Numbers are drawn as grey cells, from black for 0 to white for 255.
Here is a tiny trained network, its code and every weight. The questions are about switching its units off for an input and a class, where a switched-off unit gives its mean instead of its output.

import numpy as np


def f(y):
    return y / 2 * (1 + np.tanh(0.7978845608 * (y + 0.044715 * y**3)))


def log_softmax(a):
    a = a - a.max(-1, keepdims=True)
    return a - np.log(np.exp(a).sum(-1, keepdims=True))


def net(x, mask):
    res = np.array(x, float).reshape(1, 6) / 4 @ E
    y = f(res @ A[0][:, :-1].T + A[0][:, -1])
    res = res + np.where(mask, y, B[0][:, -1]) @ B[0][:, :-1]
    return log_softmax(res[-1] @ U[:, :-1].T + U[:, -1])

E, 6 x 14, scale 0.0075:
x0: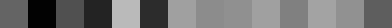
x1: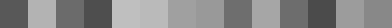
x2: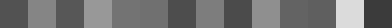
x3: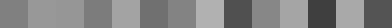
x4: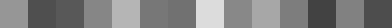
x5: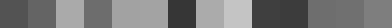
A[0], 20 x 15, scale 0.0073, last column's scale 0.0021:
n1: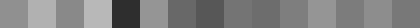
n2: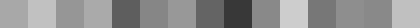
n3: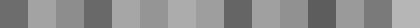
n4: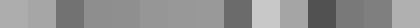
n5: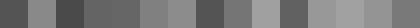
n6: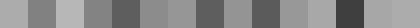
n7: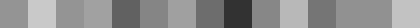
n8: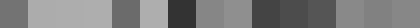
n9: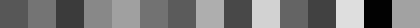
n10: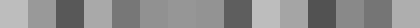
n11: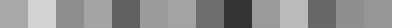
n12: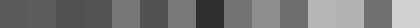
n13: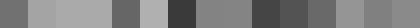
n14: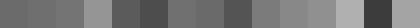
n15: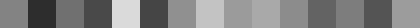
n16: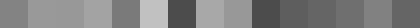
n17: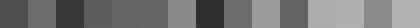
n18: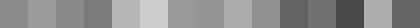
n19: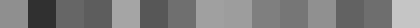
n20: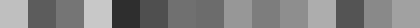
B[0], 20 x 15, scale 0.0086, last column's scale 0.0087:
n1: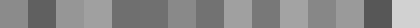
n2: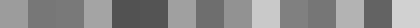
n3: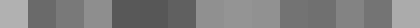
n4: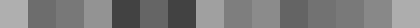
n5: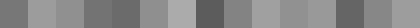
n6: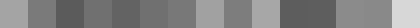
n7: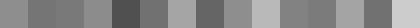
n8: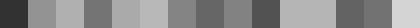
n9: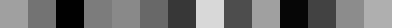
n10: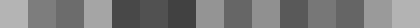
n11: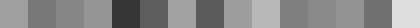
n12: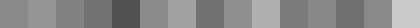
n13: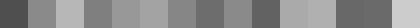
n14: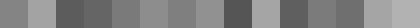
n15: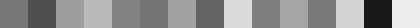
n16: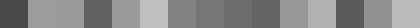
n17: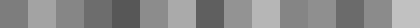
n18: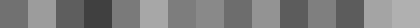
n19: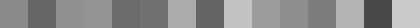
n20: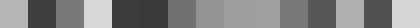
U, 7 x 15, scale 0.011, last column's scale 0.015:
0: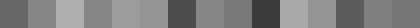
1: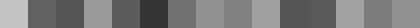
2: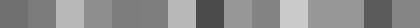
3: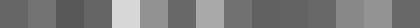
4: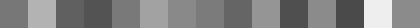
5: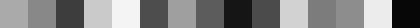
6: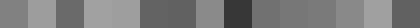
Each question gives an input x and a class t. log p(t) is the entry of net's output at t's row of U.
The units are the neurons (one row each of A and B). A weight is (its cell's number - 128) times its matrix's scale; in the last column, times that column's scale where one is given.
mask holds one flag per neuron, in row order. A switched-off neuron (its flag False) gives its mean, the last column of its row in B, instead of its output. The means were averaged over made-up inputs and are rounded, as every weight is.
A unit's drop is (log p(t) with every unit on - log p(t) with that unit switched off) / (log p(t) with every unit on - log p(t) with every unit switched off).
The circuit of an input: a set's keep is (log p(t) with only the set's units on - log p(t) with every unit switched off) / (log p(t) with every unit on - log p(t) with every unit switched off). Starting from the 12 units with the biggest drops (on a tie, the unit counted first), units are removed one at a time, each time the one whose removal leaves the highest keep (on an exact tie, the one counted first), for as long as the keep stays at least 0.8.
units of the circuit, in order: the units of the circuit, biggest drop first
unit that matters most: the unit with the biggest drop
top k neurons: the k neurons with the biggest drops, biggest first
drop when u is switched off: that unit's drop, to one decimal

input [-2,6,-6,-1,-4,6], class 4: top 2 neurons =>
n18; n15
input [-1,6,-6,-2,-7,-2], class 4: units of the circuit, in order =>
n15
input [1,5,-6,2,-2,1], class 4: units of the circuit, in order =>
n20; n18
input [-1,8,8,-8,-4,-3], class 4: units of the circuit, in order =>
n20; n15
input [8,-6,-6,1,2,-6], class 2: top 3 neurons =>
n9; n15; n19
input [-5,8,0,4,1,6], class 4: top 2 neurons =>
n18; n15
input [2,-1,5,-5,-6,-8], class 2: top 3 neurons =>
n9; n5; n17
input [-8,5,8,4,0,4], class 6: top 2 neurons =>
n9; n8
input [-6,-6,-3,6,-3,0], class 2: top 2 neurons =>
n9; n8
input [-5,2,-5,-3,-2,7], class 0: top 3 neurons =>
n8; n9; n13
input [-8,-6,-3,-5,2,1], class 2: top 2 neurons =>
n9; n8
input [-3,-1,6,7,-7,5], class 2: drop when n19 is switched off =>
-0.2
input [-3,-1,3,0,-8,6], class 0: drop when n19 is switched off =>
0.1
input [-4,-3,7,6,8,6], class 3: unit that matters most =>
n9
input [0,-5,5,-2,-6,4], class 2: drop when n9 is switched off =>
0.2
